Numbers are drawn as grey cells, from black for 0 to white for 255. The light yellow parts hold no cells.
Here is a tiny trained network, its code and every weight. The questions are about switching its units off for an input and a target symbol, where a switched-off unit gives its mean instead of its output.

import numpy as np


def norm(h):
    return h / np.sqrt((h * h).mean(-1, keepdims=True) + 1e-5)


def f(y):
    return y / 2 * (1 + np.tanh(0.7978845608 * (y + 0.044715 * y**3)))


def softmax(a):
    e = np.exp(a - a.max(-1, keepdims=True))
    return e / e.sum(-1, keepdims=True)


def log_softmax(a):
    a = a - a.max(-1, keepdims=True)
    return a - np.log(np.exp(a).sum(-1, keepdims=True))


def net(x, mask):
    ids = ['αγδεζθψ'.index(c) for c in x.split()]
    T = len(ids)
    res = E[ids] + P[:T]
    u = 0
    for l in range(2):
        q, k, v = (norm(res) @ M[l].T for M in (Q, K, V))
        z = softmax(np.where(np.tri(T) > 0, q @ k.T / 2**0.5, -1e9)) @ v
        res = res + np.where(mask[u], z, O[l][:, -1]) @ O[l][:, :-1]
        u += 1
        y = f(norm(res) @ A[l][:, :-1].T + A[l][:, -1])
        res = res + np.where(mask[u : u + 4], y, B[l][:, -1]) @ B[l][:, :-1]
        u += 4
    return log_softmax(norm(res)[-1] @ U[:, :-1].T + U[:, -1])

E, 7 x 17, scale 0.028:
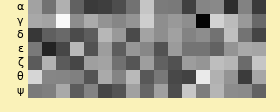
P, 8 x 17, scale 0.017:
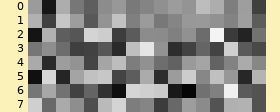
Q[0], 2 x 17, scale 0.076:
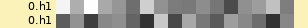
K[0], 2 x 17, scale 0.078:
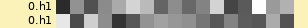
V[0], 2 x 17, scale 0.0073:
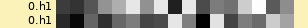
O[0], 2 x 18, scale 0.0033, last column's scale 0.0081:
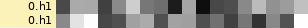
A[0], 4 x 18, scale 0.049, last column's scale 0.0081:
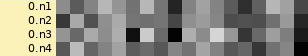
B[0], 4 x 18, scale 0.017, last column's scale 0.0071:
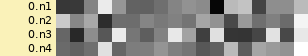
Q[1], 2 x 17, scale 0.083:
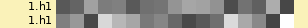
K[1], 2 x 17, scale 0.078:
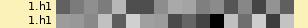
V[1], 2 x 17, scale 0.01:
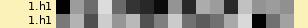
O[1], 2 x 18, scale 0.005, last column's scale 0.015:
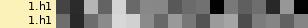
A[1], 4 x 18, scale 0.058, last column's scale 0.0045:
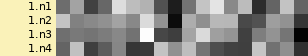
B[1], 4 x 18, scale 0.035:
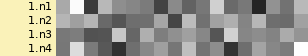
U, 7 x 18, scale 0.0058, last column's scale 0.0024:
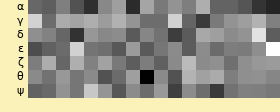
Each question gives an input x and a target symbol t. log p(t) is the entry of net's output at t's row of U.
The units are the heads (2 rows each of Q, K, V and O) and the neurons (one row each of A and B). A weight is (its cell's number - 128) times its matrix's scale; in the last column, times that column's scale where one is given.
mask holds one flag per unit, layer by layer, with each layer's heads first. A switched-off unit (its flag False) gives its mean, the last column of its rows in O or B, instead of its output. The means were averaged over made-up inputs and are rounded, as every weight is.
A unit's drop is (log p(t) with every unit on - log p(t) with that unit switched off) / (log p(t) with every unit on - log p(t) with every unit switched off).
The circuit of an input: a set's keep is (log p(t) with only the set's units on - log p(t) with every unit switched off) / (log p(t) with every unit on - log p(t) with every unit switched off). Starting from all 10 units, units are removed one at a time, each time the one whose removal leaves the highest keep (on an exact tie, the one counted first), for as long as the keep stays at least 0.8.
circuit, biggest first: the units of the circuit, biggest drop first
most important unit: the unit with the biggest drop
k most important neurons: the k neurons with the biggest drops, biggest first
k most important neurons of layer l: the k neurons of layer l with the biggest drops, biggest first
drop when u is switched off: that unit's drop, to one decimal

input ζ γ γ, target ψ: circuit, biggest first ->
1.n1, 1.h1, 1.n4
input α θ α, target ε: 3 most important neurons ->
0.n4, 1.n1, 1.n4
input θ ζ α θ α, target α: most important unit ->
1.n1
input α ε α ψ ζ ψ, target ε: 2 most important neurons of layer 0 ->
0.n4, 0.n3
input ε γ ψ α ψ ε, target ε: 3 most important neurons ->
0.n4, 1.n1, 1.n4
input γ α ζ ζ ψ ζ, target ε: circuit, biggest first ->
0.n4, 0.h1, 1.n1, 1.n4
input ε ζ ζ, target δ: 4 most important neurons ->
0.n4, 1.n1, 1.n4, 0.n2
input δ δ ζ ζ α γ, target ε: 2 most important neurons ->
1.n1, 0.n4
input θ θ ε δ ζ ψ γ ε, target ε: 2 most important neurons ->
0.n1, 1.n1
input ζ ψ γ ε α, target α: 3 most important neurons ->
1.n1, 1.n4, 1.n2
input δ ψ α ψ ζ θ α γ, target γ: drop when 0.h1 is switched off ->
-0.1
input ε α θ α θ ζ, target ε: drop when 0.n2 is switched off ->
-0.2
